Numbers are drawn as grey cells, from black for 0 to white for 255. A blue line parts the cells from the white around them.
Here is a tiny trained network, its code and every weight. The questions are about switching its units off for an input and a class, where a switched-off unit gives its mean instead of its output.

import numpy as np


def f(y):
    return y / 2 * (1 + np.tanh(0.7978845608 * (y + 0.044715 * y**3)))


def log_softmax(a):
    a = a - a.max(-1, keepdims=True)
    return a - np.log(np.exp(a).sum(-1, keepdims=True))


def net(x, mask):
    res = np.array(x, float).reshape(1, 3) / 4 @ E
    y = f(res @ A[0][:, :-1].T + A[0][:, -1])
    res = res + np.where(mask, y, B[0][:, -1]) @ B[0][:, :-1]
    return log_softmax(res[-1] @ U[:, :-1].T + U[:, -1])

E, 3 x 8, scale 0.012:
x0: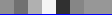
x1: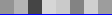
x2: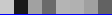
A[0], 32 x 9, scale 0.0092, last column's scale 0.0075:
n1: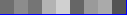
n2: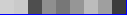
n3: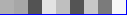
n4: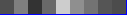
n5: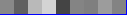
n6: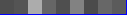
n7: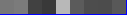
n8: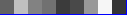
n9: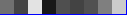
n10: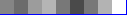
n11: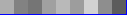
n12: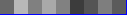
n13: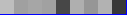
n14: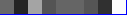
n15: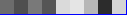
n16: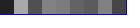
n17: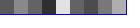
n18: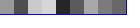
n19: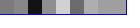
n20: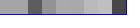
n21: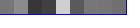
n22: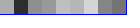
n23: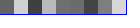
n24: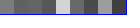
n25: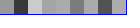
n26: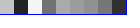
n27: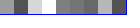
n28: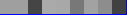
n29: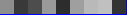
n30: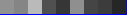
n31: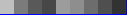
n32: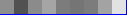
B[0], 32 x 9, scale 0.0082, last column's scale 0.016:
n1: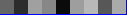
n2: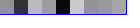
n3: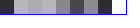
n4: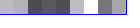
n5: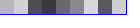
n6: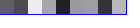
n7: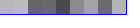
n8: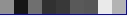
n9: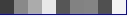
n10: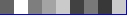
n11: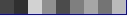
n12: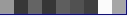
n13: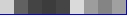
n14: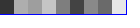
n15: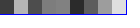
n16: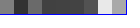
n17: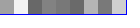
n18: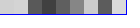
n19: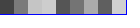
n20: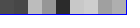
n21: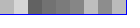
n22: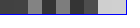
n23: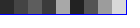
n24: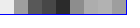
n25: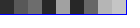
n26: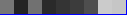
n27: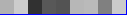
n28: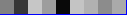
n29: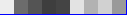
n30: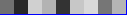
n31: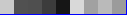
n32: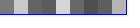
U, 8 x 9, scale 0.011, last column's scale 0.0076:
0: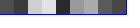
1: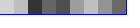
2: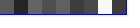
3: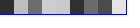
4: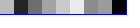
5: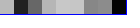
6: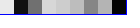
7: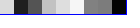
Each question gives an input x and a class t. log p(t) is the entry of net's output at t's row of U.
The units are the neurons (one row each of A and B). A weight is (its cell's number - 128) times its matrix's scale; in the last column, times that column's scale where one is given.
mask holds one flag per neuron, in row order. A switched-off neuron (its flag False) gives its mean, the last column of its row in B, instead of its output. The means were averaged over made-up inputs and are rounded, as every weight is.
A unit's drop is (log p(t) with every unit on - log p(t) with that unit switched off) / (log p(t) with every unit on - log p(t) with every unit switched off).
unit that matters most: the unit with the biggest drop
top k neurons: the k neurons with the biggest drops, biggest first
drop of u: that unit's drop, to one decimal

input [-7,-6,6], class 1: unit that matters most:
n17
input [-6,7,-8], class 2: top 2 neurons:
n23; n16
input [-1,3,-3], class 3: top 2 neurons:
n30; n6
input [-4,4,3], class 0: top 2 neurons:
n19; n18
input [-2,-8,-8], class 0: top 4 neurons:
n9; n6; n30; n22
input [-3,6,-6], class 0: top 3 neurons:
n19; n3; n22
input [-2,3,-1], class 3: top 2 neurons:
n30; n6
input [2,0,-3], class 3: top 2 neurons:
n26; n22
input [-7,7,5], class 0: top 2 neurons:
n19; n11
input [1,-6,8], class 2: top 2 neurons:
n26; n25
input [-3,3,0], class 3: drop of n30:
0.2
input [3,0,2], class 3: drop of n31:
0.1
